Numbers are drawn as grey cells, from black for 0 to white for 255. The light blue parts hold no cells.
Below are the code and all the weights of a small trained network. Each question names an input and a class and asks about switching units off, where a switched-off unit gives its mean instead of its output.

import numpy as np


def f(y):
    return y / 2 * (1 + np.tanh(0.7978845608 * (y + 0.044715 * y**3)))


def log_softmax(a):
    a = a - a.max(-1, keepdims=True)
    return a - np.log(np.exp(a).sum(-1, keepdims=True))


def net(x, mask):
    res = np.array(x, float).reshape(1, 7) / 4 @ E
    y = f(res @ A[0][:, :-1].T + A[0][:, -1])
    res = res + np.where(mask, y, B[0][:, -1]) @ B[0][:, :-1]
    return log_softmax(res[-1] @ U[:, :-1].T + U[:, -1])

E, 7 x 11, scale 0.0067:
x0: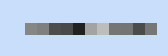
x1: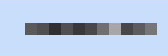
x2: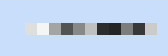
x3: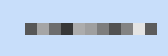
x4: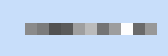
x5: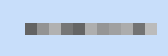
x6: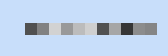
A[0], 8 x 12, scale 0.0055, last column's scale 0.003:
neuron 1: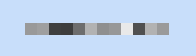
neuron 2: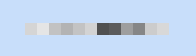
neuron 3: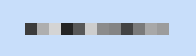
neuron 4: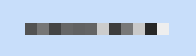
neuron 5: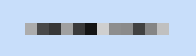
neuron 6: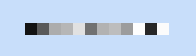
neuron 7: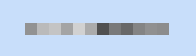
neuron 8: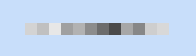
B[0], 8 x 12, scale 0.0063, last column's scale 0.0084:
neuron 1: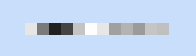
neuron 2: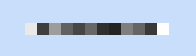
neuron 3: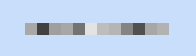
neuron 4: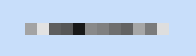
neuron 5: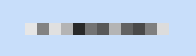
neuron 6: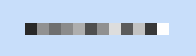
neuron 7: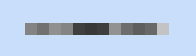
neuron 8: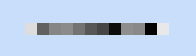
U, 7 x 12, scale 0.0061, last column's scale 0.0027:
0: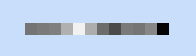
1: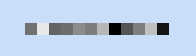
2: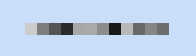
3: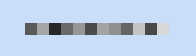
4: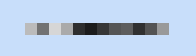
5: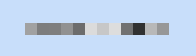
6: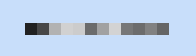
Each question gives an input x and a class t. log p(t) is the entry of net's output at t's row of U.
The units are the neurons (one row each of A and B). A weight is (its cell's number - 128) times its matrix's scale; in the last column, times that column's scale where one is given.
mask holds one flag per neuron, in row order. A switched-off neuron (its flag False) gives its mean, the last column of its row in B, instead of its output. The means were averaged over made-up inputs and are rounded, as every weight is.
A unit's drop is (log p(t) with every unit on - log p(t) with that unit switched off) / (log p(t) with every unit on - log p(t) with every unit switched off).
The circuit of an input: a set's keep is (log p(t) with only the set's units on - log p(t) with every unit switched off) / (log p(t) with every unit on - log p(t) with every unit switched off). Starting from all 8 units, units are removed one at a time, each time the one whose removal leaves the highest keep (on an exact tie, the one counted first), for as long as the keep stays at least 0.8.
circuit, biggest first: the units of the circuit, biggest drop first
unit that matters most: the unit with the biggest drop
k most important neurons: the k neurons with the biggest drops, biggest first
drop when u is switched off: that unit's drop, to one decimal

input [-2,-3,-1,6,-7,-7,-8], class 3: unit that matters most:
neuron 2
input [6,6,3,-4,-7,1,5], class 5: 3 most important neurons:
neuron 2; neuron 8; neuron 3
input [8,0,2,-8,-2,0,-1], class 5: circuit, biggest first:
neuron 2; neuron 8
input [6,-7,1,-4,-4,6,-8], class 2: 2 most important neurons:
neuron 1; neuron 7
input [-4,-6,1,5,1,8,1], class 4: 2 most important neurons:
neuron 2; neuron 7
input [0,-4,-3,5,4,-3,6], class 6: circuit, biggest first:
neuron 6; neuron 8
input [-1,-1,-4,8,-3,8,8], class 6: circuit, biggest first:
neuron 3; neuron 6
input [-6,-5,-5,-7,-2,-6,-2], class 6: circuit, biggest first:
neuron 2; neuron 6
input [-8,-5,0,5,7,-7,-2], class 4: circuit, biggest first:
neuron 2; neuron 7
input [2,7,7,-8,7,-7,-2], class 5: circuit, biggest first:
neuron 1; neuron 8
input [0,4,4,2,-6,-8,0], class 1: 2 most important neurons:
neuron 2; neuron 8
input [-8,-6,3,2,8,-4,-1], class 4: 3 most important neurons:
neuron 7; neuron 2; neuron 8
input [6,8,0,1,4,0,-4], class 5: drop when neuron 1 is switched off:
0.3
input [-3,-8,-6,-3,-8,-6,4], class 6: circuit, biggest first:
neuron 6
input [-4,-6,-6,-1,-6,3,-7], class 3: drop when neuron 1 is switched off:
-0.1
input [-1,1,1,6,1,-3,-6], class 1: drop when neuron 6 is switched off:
0.3
